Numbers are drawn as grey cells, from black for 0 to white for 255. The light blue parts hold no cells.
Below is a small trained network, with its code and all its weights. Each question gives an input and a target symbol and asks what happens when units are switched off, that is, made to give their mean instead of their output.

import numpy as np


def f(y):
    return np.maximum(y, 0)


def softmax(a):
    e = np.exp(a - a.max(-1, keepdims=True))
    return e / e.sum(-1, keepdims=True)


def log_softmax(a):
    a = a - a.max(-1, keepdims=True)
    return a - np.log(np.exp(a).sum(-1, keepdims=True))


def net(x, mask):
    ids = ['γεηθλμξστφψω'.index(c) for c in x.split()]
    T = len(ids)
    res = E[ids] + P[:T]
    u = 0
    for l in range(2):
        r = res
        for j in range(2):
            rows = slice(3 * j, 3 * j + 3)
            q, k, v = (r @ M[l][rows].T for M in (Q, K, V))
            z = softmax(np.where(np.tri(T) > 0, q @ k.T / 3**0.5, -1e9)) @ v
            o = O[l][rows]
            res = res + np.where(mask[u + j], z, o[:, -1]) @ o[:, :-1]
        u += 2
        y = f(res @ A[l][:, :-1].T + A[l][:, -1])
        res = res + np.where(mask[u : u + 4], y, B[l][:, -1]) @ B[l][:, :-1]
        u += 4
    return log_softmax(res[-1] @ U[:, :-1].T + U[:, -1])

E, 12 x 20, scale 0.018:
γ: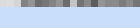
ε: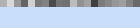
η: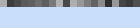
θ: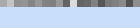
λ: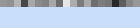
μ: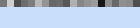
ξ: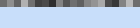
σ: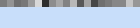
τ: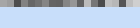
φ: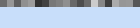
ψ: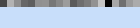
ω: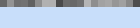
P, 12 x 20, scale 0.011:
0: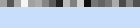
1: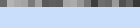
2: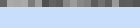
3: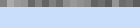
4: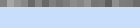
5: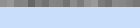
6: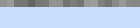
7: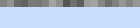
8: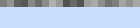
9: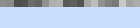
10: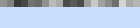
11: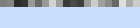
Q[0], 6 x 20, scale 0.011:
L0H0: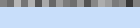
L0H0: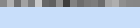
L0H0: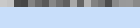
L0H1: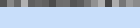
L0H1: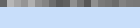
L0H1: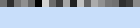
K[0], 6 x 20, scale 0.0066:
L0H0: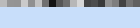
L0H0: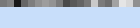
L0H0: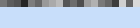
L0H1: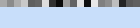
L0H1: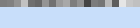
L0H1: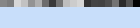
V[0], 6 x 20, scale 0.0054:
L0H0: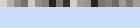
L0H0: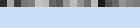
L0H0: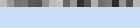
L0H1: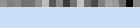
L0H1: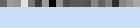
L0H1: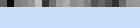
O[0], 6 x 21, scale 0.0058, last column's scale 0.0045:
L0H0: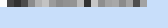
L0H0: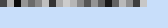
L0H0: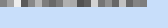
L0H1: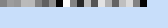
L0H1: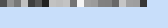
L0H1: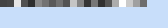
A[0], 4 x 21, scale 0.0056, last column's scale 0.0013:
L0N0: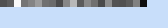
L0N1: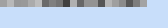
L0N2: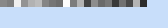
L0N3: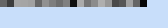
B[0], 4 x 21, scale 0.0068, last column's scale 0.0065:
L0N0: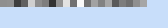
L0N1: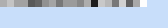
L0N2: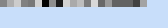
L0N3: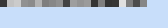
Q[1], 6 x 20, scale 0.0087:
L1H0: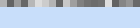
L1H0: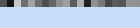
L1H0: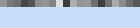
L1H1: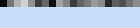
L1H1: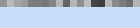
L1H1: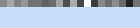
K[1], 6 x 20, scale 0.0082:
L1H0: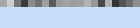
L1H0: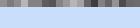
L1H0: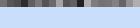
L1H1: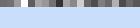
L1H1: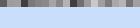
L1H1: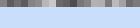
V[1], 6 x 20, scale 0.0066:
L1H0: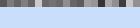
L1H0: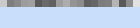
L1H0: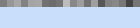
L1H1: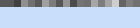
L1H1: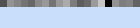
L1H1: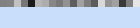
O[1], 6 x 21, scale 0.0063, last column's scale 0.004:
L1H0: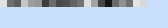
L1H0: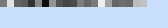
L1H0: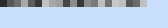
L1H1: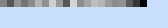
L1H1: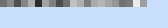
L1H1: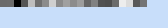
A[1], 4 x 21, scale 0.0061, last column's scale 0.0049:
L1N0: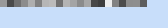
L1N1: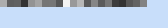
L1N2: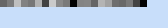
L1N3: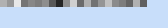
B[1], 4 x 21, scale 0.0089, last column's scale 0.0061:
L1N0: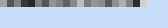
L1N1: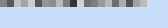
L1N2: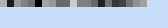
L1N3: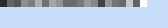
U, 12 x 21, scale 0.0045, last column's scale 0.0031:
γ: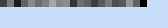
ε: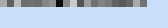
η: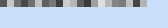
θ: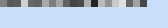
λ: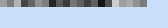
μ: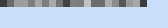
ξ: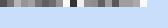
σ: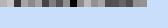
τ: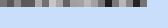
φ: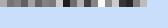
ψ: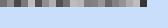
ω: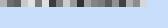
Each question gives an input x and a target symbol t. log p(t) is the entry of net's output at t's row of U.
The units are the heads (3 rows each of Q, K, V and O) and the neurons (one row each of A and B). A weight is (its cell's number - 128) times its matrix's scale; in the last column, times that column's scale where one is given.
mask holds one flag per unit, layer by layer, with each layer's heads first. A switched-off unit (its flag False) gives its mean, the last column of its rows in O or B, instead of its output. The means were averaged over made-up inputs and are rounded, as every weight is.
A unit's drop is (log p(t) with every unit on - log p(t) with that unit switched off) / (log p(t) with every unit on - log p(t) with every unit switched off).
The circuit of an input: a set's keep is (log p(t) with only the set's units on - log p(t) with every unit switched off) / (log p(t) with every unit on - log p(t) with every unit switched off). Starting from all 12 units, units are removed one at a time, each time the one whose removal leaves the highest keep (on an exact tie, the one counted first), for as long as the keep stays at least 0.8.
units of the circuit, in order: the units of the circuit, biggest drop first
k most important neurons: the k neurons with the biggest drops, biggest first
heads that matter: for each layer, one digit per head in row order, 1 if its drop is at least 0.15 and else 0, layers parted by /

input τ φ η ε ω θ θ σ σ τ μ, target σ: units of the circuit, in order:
(L1H0; L0H1)
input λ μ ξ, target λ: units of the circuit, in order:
(L0H1)
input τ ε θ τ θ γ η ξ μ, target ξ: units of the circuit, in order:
(L0H1; L1H0)
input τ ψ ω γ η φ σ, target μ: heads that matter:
00 / 01
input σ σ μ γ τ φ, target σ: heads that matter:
11 / 10
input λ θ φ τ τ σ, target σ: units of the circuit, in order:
(L1H0; L0H1)
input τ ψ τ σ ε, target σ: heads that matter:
10 / 10
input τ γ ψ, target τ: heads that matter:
00 / 01
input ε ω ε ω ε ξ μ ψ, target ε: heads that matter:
11 / 11
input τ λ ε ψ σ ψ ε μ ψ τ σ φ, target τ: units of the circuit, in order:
(L1H1; L0H0)
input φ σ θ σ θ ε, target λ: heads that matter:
01 / 01
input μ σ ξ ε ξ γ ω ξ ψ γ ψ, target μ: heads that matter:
10 / 01
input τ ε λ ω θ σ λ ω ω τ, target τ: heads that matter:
00 / 10
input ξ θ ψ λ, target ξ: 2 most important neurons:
(L1N1; L0N0)
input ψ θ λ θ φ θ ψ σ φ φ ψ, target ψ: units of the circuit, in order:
(L0H0; L1H1)
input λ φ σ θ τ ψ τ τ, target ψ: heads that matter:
00 / 01
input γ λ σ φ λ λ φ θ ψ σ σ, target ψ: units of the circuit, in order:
(L1H1; L0H0)
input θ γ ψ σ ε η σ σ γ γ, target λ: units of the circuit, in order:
(L0H1; L1H1)
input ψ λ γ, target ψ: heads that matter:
10 / 01
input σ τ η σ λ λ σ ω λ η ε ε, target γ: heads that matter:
11 / 11
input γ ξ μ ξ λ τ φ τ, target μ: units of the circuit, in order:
(L1N3; L1H1)
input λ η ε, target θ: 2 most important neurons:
(L0N0; L0N2)
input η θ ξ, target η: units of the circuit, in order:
(L0H1; L1H0)
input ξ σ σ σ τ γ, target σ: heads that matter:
00 / 10
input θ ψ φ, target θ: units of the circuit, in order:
(L0H1; L1H0; L0N2)
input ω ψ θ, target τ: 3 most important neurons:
(L1N0; L0N1; L1N3)
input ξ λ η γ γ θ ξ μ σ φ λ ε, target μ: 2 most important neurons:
(L1N3; L0N1)
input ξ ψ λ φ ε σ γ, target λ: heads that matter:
11 / 01
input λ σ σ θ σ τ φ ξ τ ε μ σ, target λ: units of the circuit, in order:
(L0H1; L1H1)
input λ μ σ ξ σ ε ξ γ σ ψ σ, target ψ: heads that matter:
00 / 01
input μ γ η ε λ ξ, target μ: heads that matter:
10 / 01
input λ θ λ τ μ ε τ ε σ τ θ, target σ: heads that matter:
01 / 10
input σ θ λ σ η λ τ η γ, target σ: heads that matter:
00 / 11
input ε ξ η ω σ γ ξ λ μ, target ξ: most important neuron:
(L1N1)
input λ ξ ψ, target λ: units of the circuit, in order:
(L0H1)
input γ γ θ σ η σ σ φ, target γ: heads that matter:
11 / 11
